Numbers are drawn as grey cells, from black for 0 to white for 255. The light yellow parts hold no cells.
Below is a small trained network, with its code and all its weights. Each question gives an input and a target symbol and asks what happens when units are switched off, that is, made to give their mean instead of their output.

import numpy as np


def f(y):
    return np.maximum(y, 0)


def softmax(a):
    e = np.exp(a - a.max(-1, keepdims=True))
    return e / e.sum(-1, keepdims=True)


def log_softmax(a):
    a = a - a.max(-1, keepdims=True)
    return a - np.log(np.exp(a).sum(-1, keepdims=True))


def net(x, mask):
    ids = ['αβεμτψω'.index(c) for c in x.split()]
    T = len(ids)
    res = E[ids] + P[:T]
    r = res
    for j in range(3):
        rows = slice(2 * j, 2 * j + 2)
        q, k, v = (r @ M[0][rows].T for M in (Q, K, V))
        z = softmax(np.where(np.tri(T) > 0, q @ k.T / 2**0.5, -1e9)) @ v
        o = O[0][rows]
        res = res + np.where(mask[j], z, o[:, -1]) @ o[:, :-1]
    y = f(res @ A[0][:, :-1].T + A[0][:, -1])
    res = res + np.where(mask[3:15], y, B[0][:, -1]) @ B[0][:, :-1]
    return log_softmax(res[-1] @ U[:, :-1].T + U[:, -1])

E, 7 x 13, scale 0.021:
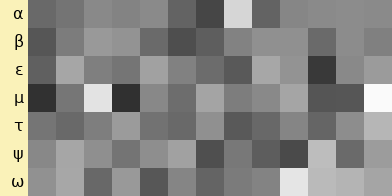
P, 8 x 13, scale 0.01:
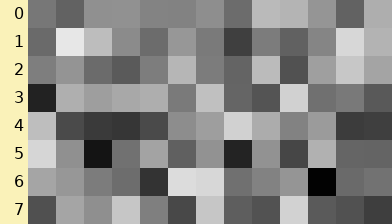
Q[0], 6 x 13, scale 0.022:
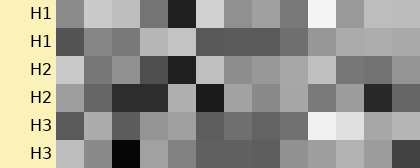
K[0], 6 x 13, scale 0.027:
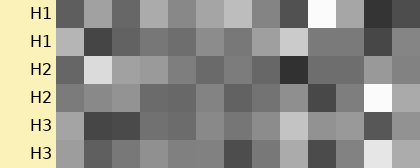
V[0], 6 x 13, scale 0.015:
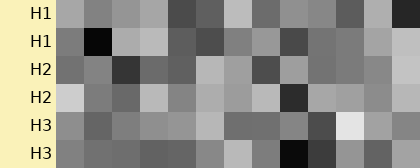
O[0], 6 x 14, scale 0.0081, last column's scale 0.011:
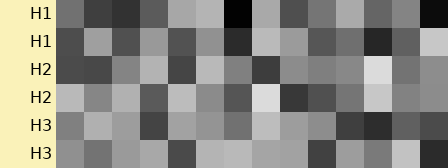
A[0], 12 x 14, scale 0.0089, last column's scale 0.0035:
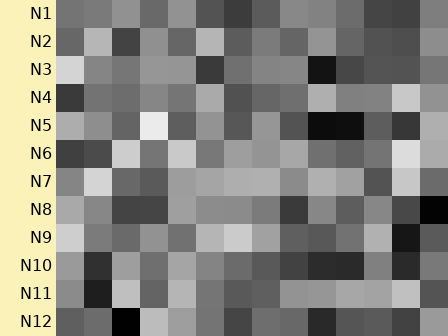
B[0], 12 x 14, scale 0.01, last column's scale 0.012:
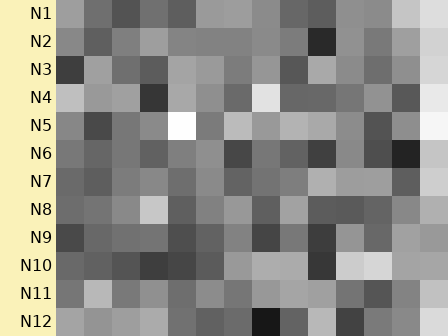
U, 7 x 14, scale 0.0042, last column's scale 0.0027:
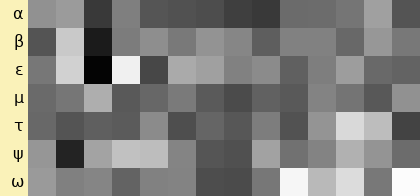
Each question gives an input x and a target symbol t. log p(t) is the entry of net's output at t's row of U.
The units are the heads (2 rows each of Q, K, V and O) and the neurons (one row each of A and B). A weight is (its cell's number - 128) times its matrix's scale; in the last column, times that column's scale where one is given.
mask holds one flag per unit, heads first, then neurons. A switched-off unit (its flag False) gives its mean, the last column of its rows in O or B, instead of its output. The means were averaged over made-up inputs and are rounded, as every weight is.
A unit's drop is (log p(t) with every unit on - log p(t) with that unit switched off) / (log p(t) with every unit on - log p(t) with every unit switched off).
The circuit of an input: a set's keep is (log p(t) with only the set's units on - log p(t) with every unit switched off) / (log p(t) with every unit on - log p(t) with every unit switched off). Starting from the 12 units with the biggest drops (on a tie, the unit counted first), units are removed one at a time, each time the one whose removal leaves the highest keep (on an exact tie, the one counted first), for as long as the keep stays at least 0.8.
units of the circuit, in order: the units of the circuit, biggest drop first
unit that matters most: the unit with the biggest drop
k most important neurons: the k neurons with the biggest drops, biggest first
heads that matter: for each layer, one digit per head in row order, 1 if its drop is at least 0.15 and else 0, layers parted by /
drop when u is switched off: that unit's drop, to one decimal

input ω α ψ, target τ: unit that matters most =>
N10
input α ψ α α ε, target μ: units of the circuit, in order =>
[H3 H1 N6]
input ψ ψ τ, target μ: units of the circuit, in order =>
[H3 N6 H1]
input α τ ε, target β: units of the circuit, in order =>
[H2 H1 N3]
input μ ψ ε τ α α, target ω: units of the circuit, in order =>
[H1 H3]
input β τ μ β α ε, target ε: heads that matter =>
110
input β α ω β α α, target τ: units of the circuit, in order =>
[H2 N10]
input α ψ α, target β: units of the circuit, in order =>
[H2 H1 N3]
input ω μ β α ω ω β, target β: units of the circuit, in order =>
[H2 N3]
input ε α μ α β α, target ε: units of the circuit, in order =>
[H2 H1]
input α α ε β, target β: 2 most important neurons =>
[N3 N5]
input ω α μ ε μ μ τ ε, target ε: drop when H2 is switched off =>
0.2
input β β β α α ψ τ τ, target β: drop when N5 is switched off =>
0.1
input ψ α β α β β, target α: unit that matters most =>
N12
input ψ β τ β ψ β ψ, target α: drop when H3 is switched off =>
0.2
